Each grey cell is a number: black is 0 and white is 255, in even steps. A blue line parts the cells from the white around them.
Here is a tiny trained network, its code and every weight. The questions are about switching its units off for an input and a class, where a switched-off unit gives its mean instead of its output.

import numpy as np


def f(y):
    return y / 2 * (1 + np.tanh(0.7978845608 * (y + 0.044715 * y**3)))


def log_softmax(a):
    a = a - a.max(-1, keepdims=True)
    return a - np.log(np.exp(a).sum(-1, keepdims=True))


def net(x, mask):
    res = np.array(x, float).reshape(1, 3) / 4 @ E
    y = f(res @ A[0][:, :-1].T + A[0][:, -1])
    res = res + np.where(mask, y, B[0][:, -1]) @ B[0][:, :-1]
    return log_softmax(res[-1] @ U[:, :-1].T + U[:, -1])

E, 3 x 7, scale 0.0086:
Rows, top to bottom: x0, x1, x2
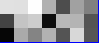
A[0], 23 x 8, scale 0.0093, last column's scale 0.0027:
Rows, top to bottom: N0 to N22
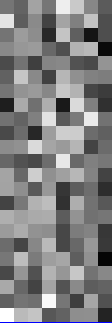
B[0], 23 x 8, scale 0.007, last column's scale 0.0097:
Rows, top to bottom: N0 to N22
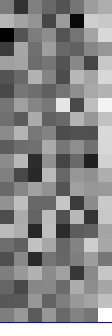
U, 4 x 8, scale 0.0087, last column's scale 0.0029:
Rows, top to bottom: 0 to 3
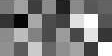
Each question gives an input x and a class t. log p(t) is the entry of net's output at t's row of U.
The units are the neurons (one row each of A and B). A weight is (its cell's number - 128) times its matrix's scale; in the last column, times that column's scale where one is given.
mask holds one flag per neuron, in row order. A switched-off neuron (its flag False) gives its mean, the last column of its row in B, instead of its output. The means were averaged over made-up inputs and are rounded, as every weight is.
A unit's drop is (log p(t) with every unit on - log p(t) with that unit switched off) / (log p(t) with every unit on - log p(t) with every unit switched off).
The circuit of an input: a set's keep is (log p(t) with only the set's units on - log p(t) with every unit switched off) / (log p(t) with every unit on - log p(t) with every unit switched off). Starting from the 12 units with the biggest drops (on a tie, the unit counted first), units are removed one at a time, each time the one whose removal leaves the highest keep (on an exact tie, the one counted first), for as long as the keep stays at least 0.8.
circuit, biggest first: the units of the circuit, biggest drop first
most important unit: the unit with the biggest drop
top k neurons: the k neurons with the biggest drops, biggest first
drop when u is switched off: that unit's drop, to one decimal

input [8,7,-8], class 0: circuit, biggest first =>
[N22; N15]
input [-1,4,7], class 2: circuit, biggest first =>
[N7]
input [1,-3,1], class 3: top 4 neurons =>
[N2; N5; N6; N0]
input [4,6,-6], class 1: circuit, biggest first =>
[N2; N5]
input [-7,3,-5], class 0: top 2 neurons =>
[N11; N7]
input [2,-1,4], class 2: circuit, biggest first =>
[N7; N14; N11]
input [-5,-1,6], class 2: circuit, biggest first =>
[N7; N19]
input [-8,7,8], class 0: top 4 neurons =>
[N9; N11; N4; N1]
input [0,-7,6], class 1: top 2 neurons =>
[N8; N21]
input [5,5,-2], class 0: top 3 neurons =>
[N22; N8; N21]
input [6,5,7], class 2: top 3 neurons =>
[N7; N14; N11]
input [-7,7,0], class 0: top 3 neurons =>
[N11; N9; N4]
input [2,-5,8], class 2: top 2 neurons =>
[N14; N7]
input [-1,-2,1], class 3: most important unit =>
N2
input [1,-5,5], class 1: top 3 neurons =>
[N8; N21; N1]
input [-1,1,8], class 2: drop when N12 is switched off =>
0.0
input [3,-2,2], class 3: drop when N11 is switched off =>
0.4
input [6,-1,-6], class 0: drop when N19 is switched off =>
0.2
